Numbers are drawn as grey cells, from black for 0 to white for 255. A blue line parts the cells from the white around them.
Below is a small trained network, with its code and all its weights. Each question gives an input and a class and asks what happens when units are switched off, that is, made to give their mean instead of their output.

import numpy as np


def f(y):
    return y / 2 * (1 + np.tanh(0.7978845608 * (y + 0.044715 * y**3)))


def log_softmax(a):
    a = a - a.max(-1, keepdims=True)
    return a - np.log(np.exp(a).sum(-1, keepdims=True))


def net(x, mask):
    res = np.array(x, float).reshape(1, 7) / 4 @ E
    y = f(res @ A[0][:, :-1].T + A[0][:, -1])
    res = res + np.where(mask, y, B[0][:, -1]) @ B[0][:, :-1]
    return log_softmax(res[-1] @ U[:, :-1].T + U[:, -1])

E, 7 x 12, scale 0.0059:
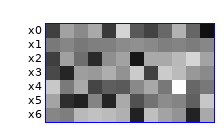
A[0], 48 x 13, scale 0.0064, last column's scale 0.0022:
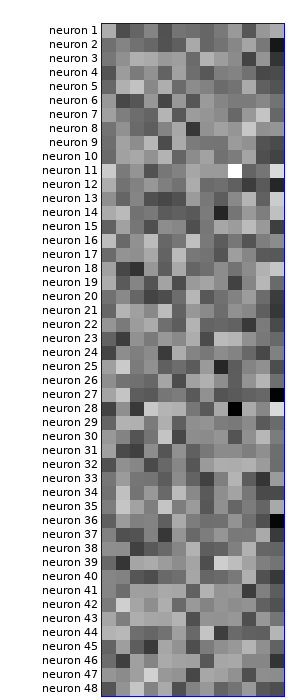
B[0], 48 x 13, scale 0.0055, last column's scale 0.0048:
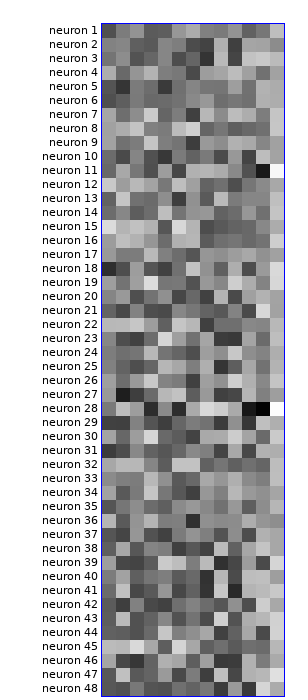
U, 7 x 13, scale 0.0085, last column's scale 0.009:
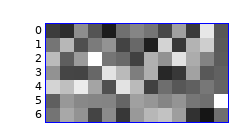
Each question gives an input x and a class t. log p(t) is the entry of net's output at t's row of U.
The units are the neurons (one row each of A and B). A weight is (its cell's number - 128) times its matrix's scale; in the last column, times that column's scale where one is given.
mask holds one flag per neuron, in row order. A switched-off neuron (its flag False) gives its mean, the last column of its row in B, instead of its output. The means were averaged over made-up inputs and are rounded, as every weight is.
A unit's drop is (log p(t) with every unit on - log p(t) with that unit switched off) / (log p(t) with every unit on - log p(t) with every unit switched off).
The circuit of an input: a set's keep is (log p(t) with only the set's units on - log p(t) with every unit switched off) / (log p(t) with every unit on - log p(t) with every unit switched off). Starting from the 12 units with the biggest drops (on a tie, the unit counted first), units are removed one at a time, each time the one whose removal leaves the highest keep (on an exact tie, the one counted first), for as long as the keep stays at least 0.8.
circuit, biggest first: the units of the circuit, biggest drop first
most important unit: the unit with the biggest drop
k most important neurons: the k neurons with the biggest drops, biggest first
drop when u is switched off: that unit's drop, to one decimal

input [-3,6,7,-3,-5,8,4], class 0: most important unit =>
neuron 18
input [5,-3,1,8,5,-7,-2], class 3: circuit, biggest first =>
[neuron 39; neuron 23]
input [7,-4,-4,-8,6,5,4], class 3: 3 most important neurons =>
[neuron 44; neuron 27; neuron 25]
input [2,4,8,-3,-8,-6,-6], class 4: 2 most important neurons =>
[neuron 45; neuron 15]
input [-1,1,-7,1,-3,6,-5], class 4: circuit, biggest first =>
[neuron 16; neuron 22]
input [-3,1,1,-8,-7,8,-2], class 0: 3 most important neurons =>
[neuron 18; neuron 37; neuron 31]
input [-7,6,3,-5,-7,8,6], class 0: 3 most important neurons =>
[neuron 18; neuron 37; neuron 31]
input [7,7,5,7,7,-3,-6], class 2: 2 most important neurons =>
[neuron 34; neuron 33]
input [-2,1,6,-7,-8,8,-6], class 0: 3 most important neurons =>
[neuron 18; neuron 37; neuron 31]
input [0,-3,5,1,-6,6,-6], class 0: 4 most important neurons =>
[neuron 18; neuron 37; neuron 31; neuron 11]
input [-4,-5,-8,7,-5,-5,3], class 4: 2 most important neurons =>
[neuron 22; neuron 16]
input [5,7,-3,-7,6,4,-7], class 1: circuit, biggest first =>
[neuron 38; neuron 20]
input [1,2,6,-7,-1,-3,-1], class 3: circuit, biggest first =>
[neuron 27; neuron 25]
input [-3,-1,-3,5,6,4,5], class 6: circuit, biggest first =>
[neuron 11]
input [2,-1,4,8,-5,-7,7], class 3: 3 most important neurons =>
[neuron 39; neuron 46; neuron 23]
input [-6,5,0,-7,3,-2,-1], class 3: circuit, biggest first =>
[neuron 25; neuron 27]
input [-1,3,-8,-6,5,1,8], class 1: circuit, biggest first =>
[neuron 47; neuron 41]
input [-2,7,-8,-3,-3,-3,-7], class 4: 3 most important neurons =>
[neuron 22; neuron 16; neuron 12]
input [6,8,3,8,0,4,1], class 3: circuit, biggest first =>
[neuron 39; neuron 23]
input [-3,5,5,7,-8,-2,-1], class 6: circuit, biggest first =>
[neuron 28]
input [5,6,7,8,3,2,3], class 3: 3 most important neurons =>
[neuron 39; neuron 23; neuron 46]
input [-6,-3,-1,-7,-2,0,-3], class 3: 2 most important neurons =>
[neuron 25; neuron 27]
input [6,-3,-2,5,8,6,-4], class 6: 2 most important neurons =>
[neuron 11; neuron 13]
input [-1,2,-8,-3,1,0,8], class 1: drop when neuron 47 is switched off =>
0.3
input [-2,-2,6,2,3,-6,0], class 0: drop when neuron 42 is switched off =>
0.2
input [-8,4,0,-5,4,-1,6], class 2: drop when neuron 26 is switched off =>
0.2
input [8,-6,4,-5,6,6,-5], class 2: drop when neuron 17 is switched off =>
0.1
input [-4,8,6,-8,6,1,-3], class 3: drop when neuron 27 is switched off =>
0.2
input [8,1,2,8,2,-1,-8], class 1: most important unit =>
neuron 20
